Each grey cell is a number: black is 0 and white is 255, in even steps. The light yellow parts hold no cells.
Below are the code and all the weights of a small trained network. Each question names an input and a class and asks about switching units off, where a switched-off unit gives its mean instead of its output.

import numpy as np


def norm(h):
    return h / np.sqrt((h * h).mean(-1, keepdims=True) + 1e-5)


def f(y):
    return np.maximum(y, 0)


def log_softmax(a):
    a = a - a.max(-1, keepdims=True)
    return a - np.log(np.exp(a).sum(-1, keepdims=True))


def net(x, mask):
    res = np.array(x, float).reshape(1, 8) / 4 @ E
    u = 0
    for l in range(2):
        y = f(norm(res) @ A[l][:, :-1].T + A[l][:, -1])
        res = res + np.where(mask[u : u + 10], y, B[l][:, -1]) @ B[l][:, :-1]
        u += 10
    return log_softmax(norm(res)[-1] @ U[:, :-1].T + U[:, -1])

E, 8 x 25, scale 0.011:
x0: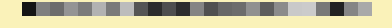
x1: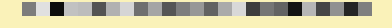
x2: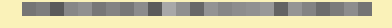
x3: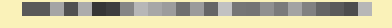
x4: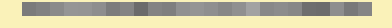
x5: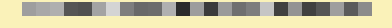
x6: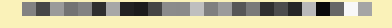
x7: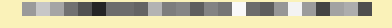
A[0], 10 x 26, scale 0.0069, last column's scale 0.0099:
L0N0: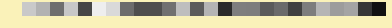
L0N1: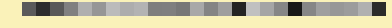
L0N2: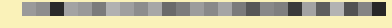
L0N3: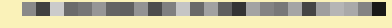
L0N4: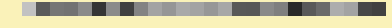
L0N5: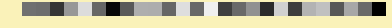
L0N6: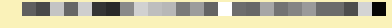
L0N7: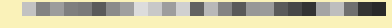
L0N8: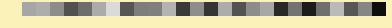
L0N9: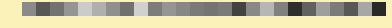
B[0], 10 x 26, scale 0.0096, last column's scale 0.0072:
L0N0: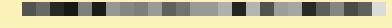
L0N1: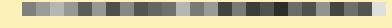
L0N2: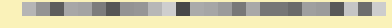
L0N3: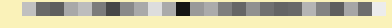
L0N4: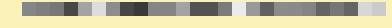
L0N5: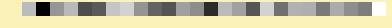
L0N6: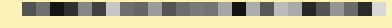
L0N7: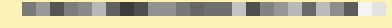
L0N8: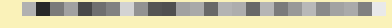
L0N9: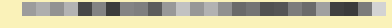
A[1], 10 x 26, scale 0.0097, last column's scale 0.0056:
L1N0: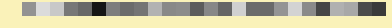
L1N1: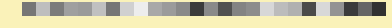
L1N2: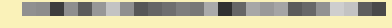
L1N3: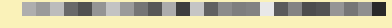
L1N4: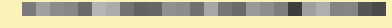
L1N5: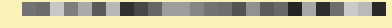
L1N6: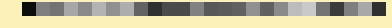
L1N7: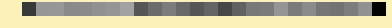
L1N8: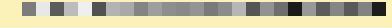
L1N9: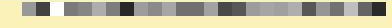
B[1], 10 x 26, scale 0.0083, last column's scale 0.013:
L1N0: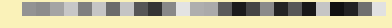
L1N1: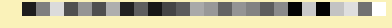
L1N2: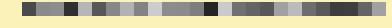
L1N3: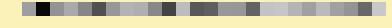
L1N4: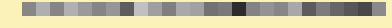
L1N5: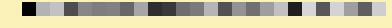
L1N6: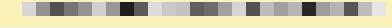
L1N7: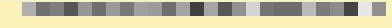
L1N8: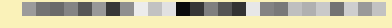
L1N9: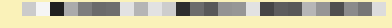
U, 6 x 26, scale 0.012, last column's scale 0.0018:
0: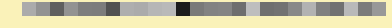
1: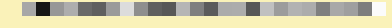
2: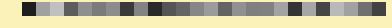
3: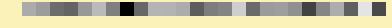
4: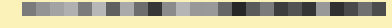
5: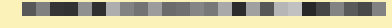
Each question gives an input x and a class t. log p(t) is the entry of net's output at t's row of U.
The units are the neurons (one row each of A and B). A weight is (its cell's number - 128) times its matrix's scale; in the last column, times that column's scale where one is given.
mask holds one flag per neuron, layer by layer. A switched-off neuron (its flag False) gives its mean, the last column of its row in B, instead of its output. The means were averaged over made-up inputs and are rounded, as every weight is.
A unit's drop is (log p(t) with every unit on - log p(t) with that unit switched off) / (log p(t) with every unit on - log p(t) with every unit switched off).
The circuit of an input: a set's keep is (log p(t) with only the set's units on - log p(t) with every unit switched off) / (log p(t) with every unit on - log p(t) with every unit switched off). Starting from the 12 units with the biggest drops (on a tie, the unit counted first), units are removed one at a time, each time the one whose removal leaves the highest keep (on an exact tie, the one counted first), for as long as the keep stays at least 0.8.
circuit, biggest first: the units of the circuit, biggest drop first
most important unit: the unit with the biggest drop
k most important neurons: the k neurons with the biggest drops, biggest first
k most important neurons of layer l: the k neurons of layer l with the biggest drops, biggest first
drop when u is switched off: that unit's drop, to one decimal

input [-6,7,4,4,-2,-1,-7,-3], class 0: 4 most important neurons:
[L1N8 L0N2 L1N5 L1N6]
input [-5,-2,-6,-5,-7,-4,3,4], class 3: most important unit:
L0N4
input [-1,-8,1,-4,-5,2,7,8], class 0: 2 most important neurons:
[L1N9 L0N3]
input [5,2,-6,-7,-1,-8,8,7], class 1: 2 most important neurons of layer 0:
[L0N5 L0N4]
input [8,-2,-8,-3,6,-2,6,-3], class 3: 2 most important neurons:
[L1N6 L1N1]
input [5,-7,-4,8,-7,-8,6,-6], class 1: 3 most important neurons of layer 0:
[L0N5 L0N0 L0N2]
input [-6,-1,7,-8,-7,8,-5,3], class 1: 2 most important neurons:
[L0N8 L1N3]
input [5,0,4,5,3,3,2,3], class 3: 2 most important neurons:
[L1N6 L0N0]
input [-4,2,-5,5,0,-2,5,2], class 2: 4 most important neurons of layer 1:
[L1N5 L1N6 L1N9 L1N2]
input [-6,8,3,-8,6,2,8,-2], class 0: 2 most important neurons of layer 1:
[L1N8 L1N1]
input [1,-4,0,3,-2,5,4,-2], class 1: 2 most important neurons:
[L0N8 L1N3]
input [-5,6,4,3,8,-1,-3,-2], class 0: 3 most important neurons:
[L1N8 L0N2 L1N6]
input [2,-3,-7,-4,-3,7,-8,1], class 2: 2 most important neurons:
[L1N1 L0N5]
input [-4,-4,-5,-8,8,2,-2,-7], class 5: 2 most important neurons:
[L0N0 L1N0]
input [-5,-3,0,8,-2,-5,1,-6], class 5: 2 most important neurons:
[L0N6 L1N0]
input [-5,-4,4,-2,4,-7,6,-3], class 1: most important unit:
L0N5
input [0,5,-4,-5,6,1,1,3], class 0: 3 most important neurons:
[L1N8 L0N2 L0N6]
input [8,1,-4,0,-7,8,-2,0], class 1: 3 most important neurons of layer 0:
[L0N8 L0N7 L0N4]
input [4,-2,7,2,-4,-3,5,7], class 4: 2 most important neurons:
[L1N0 L1N1]
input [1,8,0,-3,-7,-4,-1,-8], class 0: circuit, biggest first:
[L1N8]
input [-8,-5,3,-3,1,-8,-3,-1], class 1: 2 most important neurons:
[L0N5 L1N6]
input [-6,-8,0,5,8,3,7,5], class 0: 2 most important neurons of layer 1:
[L1N9 L1N1]
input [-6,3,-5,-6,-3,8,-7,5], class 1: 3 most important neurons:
[L0N8 L1N3 L1N5]
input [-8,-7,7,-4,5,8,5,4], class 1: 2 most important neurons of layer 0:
[L0N8 L0N2]
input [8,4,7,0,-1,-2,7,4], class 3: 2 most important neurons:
[L1N6 L1N1]
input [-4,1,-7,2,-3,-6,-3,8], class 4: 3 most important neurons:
[L1N0 L0N8 L1N3]
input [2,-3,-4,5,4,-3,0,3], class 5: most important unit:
L0N6
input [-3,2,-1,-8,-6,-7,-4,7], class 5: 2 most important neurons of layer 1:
[L1N2 L1N3]
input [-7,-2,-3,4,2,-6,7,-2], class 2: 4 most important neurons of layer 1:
[L1N5 L1N6 L1N3 L1N9]
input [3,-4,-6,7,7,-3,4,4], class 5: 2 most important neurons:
[L0N6 L1N1]
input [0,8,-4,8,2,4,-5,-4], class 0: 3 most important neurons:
[L1N8 L0N2 L0N0]
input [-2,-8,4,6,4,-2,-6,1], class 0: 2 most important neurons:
[L1N9 L0N3]
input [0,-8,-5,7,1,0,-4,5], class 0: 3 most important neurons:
[L1N9 L0N0 L0N3]
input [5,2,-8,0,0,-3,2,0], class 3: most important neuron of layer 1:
[L1N6]
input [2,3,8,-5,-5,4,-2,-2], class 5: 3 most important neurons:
[L0N0 L0N5 L1N2]
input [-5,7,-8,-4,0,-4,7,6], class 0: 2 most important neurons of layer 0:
[L0N2 L0N1]
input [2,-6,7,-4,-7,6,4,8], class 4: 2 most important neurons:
[L1N0 L0N5]
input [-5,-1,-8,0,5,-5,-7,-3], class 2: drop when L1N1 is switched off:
1.3
